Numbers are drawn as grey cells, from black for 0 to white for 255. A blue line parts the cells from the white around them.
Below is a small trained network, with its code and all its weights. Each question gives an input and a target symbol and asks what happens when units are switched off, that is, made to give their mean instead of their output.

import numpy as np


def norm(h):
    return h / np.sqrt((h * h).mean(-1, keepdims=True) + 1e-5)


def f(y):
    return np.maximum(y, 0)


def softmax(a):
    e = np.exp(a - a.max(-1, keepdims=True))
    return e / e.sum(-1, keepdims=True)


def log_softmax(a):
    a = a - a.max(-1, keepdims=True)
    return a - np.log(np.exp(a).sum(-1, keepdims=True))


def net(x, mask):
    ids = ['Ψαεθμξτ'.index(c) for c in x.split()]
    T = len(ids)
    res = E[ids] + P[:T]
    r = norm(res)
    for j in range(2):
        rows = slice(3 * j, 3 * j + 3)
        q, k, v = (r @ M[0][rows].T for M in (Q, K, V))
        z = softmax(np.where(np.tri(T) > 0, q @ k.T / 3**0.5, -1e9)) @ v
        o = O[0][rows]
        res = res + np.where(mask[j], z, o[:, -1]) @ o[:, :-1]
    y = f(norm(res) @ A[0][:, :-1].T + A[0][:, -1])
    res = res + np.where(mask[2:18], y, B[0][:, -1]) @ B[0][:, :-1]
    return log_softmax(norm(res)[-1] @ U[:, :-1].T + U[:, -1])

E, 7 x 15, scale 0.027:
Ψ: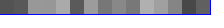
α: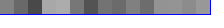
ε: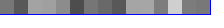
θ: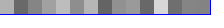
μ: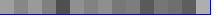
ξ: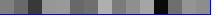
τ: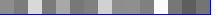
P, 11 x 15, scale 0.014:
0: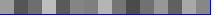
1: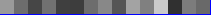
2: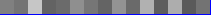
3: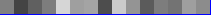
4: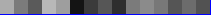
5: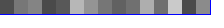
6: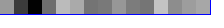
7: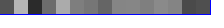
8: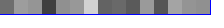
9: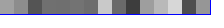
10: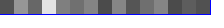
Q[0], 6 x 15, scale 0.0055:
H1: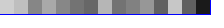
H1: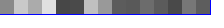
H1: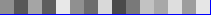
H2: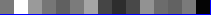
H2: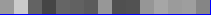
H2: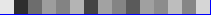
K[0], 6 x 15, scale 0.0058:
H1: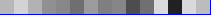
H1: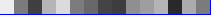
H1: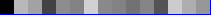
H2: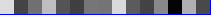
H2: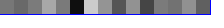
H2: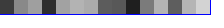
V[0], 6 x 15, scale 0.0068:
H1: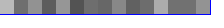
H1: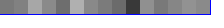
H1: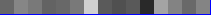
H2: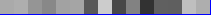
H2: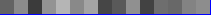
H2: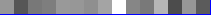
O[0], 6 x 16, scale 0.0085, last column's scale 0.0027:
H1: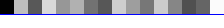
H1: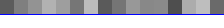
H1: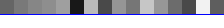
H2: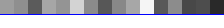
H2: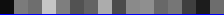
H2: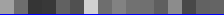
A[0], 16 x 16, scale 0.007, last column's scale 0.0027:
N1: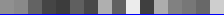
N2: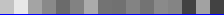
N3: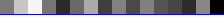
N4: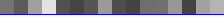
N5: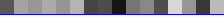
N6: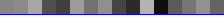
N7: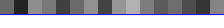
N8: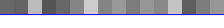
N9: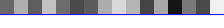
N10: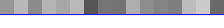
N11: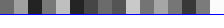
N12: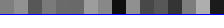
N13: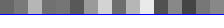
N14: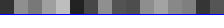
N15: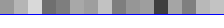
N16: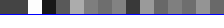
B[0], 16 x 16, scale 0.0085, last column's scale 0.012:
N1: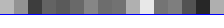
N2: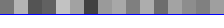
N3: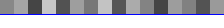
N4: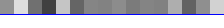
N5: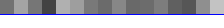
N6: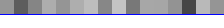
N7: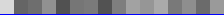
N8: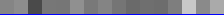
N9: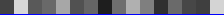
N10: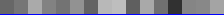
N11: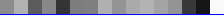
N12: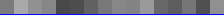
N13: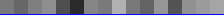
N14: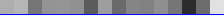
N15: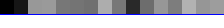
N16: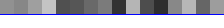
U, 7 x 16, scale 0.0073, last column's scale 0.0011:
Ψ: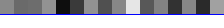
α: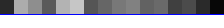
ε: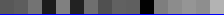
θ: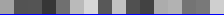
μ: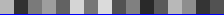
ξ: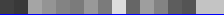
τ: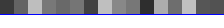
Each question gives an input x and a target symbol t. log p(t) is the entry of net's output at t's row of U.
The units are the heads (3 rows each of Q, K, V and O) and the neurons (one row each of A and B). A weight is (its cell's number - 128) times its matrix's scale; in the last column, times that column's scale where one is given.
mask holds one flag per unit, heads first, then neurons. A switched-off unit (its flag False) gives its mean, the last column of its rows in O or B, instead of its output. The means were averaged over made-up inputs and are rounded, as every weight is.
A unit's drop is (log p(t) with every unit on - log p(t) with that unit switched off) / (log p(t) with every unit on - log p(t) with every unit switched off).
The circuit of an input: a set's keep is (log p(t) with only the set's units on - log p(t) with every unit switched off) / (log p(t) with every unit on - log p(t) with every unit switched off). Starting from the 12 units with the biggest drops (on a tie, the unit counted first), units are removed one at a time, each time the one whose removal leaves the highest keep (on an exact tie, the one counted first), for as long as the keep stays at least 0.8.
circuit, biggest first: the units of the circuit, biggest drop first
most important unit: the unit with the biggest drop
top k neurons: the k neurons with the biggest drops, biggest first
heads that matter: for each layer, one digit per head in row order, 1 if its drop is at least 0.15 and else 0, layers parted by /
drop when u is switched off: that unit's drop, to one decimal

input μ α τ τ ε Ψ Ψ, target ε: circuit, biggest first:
H2
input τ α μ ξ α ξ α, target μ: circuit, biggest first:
H1; N9
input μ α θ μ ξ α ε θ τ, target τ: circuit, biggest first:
N15; N16; N9
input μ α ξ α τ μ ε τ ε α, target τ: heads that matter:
11
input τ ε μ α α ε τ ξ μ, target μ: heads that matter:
00
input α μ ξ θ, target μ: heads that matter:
10
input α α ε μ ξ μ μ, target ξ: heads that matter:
01
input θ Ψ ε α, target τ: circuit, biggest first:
H2; N10
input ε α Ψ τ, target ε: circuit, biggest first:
H2; N11
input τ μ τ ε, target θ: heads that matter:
01
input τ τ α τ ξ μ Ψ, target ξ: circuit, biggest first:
H1; N9
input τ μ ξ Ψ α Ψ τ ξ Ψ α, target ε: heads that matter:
11
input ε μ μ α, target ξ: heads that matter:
01
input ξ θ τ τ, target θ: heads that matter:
01
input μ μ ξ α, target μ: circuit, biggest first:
H1
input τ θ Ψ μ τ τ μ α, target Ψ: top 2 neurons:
N11; N4
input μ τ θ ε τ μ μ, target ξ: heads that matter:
00
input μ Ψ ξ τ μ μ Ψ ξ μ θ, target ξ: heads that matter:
11
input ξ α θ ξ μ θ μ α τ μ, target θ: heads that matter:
01
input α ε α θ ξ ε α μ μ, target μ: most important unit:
N3
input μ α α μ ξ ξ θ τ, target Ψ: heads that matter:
00
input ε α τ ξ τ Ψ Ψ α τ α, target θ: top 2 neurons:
N9; N16
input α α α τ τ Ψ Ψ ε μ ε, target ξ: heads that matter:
10
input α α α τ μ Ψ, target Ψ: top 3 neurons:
N13; N16; N7
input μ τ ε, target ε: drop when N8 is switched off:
0.1
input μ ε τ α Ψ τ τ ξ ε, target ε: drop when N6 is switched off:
0.0
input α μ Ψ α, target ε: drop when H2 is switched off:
1.5
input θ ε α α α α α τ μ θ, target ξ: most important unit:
H1
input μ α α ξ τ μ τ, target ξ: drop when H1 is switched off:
0.5
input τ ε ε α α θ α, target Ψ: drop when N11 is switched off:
0.2
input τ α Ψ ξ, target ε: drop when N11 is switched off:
0.2
